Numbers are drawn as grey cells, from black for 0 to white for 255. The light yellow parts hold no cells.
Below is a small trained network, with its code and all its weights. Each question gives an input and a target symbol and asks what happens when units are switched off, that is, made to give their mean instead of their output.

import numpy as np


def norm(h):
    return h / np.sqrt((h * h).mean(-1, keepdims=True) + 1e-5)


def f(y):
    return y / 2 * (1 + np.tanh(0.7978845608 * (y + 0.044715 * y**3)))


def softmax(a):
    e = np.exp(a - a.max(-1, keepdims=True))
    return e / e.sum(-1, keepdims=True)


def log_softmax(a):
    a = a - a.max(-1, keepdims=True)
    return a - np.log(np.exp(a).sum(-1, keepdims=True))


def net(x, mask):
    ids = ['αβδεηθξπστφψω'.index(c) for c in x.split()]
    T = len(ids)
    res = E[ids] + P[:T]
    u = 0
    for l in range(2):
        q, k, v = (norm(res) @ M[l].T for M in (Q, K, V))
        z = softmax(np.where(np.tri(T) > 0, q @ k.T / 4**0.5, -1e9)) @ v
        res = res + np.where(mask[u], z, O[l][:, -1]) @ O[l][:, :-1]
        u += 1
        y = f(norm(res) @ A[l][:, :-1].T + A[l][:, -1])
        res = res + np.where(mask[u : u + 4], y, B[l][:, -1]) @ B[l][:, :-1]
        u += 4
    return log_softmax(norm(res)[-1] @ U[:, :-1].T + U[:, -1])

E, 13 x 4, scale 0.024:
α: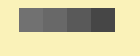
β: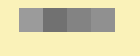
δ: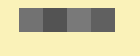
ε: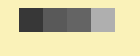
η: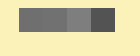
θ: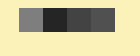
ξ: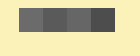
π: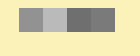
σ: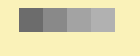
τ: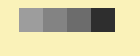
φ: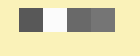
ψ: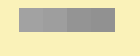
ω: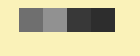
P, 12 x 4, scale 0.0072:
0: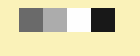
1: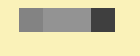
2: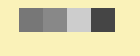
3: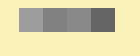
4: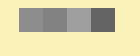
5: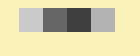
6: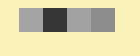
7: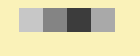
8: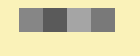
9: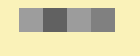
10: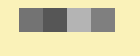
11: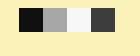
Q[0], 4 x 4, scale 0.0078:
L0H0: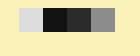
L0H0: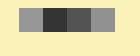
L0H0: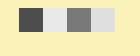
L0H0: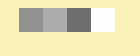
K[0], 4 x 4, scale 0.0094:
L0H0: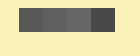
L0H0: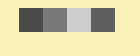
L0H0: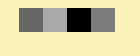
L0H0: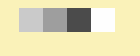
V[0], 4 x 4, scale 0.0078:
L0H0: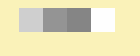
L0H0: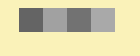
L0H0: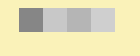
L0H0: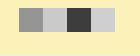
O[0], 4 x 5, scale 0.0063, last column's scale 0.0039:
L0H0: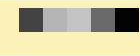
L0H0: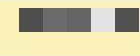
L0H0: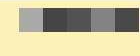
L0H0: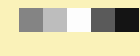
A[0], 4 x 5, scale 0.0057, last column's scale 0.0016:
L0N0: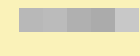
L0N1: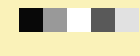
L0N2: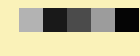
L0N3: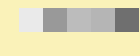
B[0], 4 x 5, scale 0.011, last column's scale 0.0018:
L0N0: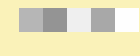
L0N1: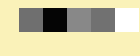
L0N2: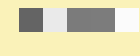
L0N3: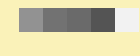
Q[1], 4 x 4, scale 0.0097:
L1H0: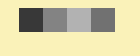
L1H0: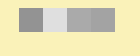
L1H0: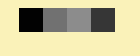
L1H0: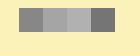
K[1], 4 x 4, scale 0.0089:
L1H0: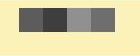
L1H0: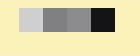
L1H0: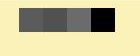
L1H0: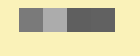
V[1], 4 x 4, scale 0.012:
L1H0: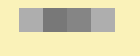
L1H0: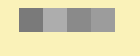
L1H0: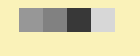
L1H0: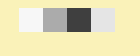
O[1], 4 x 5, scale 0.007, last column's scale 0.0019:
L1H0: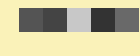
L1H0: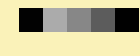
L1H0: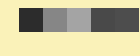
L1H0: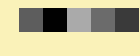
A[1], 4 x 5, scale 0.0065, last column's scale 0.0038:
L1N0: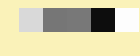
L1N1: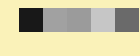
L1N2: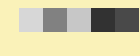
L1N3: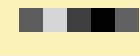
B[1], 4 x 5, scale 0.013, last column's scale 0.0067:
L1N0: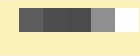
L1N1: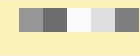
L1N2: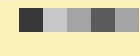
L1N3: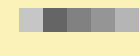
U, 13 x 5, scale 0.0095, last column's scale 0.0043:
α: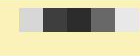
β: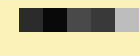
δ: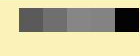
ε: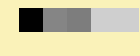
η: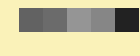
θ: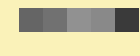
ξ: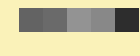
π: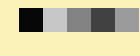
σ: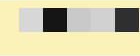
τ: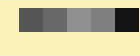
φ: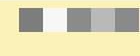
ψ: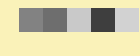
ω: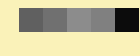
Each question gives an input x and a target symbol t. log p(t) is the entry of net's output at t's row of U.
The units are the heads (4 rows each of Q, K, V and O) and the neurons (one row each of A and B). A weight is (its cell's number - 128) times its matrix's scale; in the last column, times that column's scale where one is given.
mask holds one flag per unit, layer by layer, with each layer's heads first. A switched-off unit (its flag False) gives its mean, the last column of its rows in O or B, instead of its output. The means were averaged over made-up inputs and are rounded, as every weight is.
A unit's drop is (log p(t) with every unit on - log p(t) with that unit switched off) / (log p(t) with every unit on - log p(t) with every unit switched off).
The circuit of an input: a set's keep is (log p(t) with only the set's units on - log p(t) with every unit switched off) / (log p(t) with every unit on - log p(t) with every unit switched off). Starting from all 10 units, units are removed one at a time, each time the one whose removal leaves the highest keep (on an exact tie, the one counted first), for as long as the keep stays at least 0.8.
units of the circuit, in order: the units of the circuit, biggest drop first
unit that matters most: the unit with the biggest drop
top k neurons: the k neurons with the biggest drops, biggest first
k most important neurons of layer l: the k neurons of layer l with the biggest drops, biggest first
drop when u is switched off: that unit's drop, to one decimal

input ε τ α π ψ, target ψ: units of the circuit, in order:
[L1N2; L0H0; L1H0]
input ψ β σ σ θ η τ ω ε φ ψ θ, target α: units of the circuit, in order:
[L1H0; L1N3; L0H0; L0N1]
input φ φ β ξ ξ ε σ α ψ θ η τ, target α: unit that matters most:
L1N3
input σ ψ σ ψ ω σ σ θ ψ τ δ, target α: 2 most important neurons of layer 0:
[L0N1; L0N2]
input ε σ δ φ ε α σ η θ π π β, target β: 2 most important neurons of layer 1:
[L1N3; L1N1]
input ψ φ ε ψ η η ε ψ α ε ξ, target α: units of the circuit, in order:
[L1N3; L1H0]
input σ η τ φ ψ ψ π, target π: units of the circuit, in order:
[L1N2; L0H0]
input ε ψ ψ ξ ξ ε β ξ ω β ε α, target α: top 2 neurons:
[L1N3; L1N2]
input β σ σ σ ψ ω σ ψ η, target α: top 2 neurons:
[L0N1; L1N3]
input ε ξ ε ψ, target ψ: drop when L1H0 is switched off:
0.2
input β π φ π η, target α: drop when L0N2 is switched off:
0.1
